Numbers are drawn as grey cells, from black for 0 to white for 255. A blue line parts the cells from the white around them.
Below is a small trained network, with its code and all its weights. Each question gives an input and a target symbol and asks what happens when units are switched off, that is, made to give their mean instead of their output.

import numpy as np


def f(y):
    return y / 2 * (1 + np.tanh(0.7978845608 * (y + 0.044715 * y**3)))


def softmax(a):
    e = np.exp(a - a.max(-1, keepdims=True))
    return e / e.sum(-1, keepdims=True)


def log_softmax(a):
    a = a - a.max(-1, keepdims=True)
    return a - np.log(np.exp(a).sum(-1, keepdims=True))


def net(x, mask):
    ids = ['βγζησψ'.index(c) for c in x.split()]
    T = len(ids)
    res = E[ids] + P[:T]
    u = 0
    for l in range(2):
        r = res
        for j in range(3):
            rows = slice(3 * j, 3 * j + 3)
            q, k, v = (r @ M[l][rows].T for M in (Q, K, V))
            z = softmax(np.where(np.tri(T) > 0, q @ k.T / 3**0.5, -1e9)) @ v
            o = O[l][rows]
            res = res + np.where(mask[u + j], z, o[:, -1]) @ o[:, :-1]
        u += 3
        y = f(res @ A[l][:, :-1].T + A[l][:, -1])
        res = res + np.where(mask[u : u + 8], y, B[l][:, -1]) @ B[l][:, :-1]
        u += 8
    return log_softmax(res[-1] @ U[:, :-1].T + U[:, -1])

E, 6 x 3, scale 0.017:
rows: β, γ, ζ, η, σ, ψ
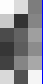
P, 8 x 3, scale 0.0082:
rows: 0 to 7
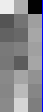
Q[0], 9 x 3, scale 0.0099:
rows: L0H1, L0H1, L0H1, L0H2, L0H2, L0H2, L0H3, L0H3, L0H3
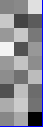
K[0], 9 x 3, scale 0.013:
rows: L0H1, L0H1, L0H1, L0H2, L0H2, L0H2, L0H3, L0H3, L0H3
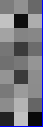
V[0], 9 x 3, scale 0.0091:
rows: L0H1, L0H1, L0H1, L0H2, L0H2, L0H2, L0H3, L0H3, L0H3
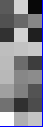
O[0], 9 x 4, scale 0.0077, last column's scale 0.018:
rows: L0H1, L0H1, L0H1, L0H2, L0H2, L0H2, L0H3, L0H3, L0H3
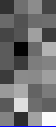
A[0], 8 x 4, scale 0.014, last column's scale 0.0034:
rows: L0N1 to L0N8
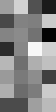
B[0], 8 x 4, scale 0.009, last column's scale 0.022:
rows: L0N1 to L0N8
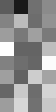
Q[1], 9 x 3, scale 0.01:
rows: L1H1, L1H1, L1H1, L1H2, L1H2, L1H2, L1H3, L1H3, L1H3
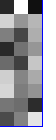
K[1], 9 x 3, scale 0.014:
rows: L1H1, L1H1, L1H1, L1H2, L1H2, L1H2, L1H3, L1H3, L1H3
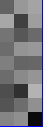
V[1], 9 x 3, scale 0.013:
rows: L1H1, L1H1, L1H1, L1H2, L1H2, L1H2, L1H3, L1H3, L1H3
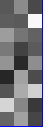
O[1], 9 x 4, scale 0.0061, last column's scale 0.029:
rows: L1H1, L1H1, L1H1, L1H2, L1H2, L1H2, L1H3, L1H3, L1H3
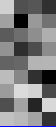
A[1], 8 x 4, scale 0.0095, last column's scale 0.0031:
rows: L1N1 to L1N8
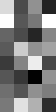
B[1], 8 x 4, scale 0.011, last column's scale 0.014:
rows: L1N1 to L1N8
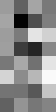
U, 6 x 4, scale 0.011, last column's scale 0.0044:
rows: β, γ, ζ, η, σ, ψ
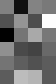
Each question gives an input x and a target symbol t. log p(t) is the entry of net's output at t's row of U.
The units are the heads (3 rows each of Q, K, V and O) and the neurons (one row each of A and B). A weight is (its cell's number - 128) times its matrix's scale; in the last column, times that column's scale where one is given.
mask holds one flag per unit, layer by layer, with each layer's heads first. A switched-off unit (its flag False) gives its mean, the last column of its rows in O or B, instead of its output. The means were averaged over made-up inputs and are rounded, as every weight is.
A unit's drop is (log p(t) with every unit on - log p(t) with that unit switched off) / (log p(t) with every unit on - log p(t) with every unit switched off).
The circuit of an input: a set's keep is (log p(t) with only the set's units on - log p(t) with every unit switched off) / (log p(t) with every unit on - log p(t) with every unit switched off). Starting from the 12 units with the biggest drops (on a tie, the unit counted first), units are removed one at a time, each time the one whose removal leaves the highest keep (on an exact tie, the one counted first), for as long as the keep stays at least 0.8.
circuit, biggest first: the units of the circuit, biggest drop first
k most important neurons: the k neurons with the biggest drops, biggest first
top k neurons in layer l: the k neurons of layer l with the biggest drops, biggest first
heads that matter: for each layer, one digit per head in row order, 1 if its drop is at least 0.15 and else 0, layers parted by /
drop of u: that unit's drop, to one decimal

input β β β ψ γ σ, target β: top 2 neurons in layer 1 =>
L1N5; L1N6
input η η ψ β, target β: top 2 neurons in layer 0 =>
L0N1; L0N4
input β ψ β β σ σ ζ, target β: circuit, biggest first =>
L1N6; L0N7
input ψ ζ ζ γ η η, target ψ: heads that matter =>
100 / 001
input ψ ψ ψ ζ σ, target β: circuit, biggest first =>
L0N4
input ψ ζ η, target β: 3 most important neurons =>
L0N4; L1N5; L1N6
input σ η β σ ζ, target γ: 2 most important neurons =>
L0N8; L0N5
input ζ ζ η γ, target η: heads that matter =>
001 / 111
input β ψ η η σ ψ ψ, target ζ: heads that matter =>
000 / 000
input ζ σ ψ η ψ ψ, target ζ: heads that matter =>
100 / 000
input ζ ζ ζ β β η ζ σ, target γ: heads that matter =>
000 / 001
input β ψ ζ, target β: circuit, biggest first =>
L0N4; L0H2
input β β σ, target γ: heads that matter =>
100 / 100
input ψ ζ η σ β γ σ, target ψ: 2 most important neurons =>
L0N4; L0N8
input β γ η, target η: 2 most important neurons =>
L0N8; L0N4
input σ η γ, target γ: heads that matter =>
111 / 001
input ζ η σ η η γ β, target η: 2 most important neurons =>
L0N8; L1N2
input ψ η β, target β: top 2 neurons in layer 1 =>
L1N5; L1N6
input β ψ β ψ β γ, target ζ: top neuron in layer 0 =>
L0N7
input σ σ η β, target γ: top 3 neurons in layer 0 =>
L0N4; L0N7; L0N5
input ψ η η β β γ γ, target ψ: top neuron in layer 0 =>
L0N7
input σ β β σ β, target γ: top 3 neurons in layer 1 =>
L1N4; L1N3; L1N6
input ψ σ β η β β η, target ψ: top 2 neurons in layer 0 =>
L0N8; L0N4
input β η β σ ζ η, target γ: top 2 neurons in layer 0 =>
L0N8; L0N5
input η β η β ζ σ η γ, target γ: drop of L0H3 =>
0.1
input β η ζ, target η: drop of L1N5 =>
0.1
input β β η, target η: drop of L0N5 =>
0.1
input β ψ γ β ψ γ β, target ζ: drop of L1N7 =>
0.0
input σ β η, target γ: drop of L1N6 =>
0.2
